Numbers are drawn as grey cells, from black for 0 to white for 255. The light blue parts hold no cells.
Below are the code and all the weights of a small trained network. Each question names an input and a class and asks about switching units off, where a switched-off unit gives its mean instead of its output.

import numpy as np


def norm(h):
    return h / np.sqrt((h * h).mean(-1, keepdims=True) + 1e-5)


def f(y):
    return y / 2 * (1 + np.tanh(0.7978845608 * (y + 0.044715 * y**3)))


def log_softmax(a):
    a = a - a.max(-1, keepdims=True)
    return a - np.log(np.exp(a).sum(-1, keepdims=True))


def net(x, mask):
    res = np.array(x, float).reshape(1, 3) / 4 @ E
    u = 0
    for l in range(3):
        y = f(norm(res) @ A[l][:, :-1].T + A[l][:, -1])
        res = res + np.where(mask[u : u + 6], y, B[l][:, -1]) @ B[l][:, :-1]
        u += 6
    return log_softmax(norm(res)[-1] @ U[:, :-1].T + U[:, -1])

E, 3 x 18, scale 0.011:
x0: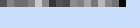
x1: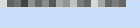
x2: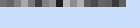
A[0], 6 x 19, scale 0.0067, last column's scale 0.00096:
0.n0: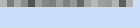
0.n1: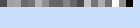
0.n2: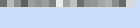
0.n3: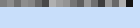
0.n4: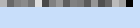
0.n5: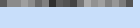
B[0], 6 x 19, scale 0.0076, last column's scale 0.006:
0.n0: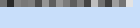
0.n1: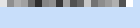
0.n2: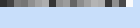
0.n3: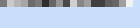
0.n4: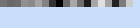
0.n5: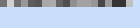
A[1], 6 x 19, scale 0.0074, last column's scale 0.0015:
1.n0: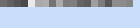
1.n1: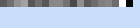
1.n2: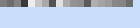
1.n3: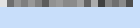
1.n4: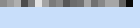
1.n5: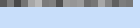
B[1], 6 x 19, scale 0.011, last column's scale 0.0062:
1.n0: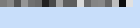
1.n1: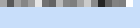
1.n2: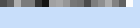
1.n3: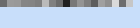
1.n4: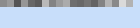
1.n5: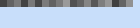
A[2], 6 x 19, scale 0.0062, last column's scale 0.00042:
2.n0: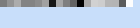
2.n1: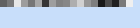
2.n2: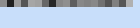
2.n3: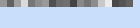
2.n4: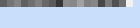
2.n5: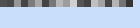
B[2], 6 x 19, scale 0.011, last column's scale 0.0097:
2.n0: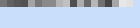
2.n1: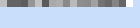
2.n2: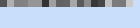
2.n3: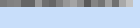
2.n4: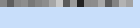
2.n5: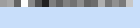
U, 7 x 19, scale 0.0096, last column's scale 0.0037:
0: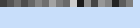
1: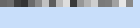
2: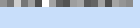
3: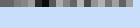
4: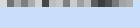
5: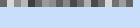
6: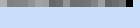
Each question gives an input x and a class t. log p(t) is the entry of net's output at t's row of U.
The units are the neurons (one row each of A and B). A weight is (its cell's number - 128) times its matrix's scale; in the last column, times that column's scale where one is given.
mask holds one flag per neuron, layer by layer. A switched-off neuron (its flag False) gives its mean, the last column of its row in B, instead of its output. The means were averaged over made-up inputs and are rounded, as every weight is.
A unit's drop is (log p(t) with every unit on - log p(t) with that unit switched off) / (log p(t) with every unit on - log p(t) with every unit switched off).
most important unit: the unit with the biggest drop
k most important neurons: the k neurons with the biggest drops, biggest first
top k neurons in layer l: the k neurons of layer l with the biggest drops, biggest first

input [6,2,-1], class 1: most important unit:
0.n5
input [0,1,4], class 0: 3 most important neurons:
(0.n3, 0.n1, 1.n1)
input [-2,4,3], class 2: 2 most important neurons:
(0.n2, 1.n3)
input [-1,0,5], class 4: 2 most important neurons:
(0.n2, 0.n4)
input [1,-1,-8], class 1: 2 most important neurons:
(0.n1, 2.n0)
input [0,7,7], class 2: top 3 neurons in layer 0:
(0.n2, 0.n4, 0.n0)
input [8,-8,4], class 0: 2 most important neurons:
(2.n4, 1.n3)
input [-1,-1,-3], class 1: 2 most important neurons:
(0.n1, 2.n0)
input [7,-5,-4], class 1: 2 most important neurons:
(2.n0, 0.n3)
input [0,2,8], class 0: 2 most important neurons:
(1.n1, 0.n3)
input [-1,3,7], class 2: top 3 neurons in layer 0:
(0.n2, 0.n4, 0.n3)
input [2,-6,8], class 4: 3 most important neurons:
(2.n1, 0.n2, 0.n4)
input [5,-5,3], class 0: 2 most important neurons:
(2.n4, 1.n3)
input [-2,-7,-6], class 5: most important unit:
0.n1
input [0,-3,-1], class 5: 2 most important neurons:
(0.n1, 1.n1)
